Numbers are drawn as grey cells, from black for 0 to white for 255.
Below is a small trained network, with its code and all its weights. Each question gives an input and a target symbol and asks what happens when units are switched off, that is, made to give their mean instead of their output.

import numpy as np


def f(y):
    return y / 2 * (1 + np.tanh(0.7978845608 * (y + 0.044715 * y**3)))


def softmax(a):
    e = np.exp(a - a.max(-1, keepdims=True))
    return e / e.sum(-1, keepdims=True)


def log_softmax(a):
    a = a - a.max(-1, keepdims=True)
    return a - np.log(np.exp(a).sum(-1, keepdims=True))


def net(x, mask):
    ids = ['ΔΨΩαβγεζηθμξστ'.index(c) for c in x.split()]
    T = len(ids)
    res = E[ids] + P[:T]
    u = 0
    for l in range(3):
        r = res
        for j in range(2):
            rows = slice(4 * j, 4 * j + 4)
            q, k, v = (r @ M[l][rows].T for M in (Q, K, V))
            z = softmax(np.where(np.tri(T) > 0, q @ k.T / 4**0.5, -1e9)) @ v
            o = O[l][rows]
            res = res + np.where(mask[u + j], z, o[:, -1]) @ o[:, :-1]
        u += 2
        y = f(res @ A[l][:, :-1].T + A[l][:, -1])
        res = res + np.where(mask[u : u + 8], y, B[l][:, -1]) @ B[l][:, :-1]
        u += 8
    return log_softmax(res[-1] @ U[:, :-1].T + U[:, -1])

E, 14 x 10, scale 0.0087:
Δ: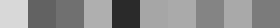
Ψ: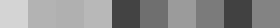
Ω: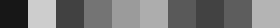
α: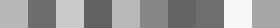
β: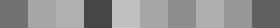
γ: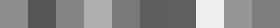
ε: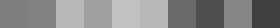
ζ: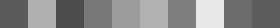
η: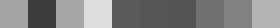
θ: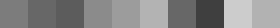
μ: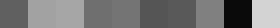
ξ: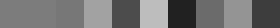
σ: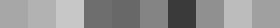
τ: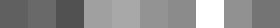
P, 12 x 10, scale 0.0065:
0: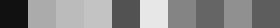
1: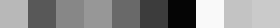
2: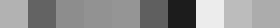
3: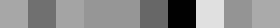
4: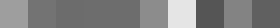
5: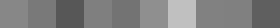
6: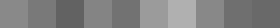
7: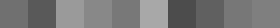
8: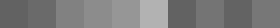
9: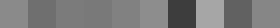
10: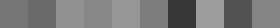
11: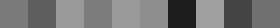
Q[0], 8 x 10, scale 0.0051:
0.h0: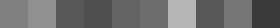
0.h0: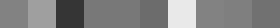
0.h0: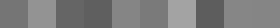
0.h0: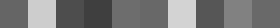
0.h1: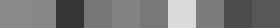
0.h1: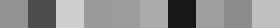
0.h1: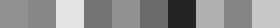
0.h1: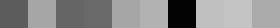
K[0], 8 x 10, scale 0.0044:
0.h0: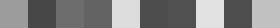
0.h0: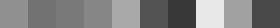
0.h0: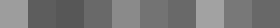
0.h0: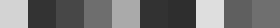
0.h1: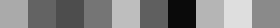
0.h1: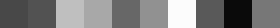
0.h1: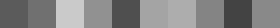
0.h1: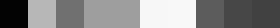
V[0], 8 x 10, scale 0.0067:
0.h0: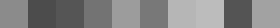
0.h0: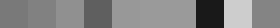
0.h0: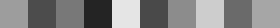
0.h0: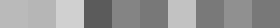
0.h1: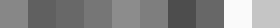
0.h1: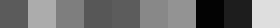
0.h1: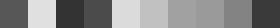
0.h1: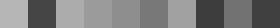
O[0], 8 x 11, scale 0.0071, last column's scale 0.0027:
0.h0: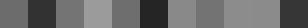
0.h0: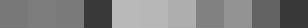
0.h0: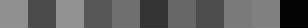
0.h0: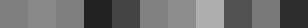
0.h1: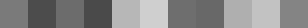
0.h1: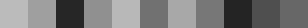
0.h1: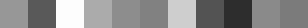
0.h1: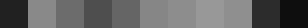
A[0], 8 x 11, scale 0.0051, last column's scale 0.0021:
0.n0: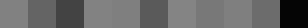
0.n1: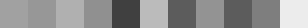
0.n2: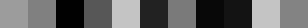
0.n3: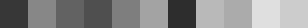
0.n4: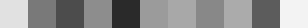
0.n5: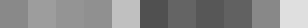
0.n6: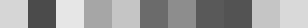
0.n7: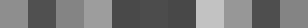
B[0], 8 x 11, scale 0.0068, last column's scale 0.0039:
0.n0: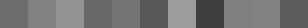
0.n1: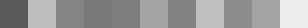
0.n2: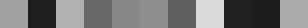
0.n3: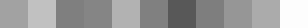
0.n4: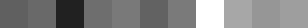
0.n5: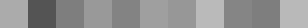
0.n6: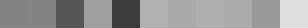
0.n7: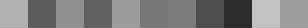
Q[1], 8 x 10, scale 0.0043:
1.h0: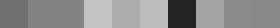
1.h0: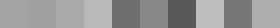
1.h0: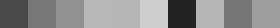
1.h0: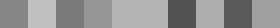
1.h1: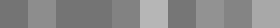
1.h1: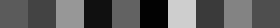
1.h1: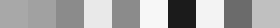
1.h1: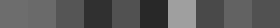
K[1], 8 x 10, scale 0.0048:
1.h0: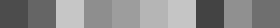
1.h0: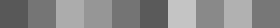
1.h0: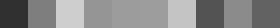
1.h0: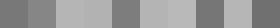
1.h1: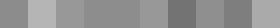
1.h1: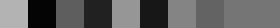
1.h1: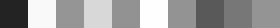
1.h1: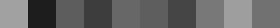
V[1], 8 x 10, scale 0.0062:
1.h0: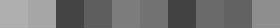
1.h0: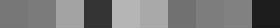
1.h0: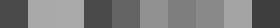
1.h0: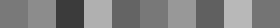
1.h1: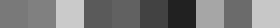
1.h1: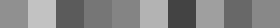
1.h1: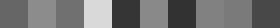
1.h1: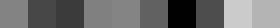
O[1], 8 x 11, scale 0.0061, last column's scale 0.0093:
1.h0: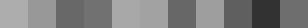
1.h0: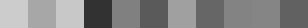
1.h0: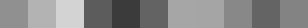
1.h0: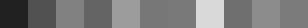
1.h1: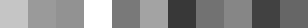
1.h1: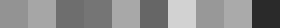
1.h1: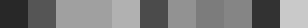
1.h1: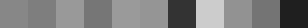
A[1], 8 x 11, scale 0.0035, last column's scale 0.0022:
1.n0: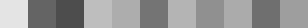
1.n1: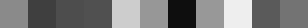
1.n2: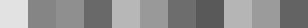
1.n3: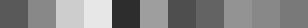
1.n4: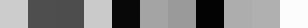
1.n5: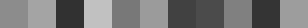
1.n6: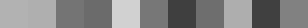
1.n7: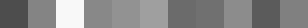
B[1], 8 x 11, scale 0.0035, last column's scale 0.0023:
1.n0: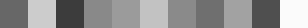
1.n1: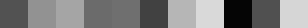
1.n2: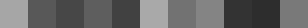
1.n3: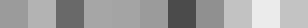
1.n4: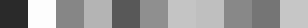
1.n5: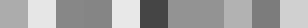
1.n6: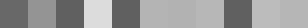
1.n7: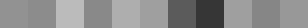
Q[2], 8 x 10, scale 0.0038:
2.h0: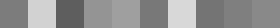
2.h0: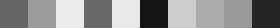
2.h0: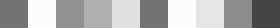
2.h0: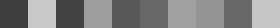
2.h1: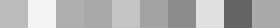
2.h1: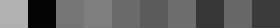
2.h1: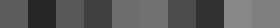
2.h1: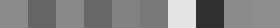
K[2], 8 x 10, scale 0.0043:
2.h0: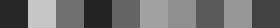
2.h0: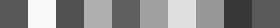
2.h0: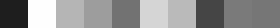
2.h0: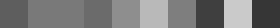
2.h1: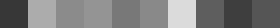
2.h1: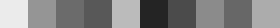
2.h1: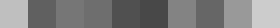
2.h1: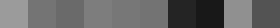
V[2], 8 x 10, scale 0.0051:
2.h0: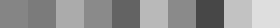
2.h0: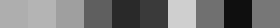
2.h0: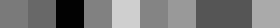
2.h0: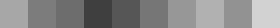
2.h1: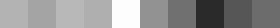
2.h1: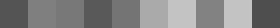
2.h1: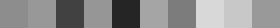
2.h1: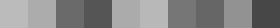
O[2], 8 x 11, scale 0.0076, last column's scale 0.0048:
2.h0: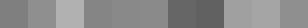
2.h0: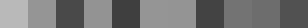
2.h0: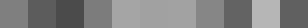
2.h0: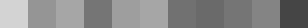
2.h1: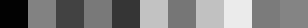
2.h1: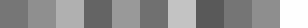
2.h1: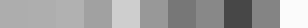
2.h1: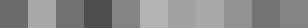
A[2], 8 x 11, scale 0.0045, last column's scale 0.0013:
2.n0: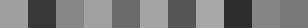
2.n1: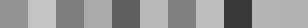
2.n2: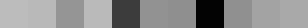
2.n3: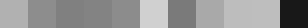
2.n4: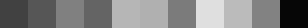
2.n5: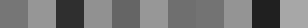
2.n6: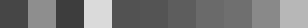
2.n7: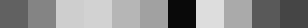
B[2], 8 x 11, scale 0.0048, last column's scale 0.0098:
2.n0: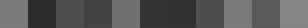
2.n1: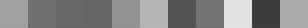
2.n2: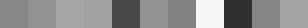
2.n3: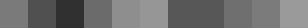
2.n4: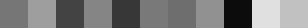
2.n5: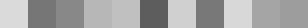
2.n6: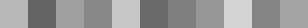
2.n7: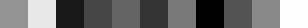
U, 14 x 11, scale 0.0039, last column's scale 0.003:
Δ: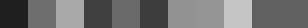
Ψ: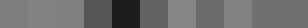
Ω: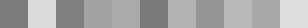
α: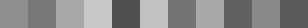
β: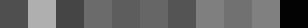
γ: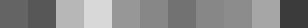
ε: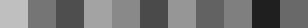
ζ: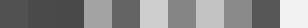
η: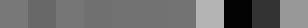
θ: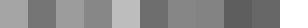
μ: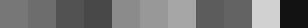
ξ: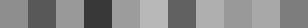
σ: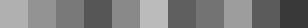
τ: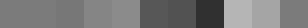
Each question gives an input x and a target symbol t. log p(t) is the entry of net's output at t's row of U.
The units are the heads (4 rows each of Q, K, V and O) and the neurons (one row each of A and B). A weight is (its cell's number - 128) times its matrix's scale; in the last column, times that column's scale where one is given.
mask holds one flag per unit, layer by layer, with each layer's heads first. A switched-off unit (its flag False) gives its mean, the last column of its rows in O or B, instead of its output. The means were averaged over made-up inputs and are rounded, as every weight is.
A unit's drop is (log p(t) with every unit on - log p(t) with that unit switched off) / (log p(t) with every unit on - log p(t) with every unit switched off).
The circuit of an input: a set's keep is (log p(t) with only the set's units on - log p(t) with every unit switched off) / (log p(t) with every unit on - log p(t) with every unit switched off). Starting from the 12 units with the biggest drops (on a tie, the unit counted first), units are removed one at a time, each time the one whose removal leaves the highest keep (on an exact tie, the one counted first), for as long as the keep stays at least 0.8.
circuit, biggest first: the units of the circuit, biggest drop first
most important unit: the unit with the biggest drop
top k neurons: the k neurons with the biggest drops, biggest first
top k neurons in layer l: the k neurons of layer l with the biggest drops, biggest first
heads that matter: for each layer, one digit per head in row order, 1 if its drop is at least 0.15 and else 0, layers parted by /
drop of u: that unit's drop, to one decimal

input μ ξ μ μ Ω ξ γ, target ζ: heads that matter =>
01 / 10 / 11
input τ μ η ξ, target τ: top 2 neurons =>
2.n7; 1.n3
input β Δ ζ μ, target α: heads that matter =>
01 / 11 / 10
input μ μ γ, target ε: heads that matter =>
01 / 01 / 10
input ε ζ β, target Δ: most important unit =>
2.h1
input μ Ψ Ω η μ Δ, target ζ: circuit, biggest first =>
0.h1; 1.h0; 0.n4
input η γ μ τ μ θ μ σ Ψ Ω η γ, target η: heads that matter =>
11 / 11 / 10
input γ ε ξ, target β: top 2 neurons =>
2.n7; 2.n4
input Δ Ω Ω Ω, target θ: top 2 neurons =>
0.n4; 0.n3
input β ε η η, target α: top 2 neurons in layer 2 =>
2.n2; 2.n7
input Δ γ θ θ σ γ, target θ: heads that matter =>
11 / 11 / 01
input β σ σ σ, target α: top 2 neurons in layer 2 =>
2.n2; 2.n7
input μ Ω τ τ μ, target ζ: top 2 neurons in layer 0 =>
0.n6; 0.n2
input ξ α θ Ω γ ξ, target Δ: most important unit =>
0.h0
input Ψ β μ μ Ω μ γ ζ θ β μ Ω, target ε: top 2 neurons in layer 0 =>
0.n1; 0.n2
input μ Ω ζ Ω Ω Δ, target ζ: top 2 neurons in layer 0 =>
0.n4; 0.n6
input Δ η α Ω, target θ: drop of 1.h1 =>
0.1
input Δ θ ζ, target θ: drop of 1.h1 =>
0.1
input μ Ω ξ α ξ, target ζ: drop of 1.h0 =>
0.3
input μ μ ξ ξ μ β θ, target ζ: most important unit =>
0.h1
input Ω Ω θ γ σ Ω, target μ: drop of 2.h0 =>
0.4
